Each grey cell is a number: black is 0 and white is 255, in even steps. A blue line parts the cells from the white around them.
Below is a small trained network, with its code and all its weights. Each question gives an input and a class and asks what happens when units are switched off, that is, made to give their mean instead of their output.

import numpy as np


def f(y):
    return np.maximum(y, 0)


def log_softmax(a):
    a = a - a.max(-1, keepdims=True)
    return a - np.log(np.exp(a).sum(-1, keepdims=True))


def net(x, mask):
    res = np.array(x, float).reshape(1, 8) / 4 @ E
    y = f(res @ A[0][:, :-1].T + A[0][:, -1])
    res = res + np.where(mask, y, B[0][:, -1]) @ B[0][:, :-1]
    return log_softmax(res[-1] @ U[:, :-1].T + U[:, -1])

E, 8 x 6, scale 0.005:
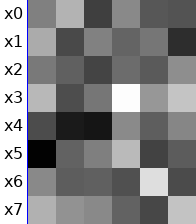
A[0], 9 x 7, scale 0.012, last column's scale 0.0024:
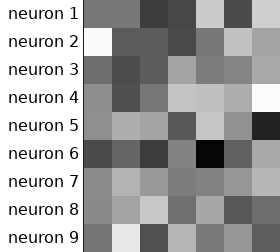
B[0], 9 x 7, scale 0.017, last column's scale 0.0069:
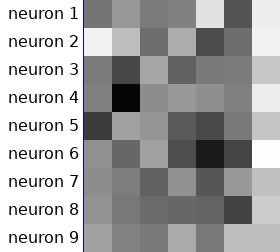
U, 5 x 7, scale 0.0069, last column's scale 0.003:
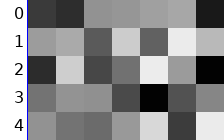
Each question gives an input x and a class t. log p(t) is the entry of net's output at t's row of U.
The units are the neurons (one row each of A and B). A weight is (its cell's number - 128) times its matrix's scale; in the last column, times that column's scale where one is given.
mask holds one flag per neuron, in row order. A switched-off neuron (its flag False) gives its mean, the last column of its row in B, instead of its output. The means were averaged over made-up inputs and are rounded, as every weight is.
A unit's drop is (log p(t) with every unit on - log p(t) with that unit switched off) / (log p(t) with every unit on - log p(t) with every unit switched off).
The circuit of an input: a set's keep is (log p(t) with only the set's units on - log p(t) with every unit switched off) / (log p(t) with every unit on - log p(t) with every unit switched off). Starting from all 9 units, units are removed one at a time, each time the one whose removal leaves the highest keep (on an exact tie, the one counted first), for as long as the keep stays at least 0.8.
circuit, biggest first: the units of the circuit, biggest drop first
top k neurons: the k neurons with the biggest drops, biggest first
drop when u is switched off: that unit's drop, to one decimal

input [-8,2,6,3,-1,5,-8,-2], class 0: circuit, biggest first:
neuron 2
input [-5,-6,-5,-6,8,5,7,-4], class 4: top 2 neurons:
neuron 1; neuron 5
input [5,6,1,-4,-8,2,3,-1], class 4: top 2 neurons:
neuron 6; neuron 1
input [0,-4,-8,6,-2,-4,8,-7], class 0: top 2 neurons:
neuron 4; neuron 2
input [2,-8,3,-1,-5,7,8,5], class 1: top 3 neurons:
neuron 6; neuron 9; neuron 1
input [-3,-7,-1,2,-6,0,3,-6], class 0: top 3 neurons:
neuron 6; neuron 2; neuron 4
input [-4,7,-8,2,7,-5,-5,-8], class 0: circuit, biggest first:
neuron 4; neuron 2
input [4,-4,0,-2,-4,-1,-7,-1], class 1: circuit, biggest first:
neuron 9; neuron 6
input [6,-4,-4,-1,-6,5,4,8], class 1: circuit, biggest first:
neuron 6; neuron 9
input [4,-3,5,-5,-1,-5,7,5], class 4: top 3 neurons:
neuron 1; neuron 6; neuron 2
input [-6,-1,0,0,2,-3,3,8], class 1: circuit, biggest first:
neuron 6; neuron 2
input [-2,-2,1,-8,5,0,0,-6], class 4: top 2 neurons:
neuron 1; neuron 5
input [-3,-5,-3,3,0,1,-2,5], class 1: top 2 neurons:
neuron 6; neuron 1
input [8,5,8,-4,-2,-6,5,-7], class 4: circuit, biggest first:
neuron 1
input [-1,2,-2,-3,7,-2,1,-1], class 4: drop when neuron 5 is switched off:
0.3
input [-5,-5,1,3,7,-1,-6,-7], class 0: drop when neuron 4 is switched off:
0.2
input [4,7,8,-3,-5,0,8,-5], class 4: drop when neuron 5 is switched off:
0.0
